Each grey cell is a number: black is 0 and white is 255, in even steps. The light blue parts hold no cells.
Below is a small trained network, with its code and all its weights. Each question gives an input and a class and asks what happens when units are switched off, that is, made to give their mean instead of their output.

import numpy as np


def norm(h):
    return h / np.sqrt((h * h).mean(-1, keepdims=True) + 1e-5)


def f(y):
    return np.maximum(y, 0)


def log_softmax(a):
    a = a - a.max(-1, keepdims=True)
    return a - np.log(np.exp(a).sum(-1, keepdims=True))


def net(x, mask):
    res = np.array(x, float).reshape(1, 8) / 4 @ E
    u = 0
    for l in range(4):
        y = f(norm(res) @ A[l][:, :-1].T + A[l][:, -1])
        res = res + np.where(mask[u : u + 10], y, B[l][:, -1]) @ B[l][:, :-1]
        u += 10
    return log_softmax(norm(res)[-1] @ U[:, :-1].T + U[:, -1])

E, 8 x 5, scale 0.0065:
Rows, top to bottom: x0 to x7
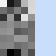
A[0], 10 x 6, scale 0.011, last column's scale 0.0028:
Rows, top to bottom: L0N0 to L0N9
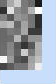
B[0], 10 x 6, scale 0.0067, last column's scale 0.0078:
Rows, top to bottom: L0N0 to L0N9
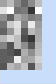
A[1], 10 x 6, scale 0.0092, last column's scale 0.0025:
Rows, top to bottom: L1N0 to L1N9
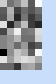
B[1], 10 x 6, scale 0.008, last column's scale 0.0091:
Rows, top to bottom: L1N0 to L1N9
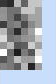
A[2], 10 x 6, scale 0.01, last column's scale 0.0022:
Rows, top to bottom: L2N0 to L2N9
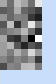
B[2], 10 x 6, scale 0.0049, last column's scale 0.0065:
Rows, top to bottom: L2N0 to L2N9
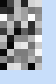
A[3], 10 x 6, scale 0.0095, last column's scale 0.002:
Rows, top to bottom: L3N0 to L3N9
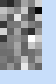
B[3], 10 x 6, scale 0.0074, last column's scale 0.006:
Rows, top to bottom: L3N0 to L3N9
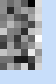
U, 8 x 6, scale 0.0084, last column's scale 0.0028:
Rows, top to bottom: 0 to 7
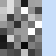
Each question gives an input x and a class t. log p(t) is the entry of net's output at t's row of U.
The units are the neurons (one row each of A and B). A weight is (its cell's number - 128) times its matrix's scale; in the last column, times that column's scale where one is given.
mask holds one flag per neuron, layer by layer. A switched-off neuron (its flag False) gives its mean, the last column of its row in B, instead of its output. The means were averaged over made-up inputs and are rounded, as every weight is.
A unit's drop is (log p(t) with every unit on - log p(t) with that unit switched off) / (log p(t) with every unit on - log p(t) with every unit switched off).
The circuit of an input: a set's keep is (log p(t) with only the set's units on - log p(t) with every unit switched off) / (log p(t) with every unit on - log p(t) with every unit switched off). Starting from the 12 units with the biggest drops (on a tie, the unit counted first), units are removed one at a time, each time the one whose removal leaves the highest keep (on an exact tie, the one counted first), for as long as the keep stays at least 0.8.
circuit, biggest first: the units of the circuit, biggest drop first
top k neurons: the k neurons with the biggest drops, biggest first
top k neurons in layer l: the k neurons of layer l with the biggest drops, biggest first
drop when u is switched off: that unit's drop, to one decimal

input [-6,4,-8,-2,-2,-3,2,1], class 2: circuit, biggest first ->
L2N6, L1N4
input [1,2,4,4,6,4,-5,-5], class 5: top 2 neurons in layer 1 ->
L1N7, L1N8
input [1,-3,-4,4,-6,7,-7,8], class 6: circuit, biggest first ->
L1N3
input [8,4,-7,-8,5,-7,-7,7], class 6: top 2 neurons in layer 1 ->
L1N7, L1N4
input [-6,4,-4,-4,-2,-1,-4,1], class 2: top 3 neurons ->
L2N6, L1N8, L1N4
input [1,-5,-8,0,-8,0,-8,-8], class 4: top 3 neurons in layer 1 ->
L1N8, L1N7, L1N0
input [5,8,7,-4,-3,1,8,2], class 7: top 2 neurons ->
L1N9, L0N1
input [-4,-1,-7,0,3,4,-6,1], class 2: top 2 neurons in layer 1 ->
L1N8, L1N4
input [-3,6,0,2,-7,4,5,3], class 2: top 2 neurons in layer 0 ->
L0N5, L0N7
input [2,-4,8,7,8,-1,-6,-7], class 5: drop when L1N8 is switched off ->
0.2
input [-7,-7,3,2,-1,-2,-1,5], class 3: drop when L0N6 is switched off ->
-0.1
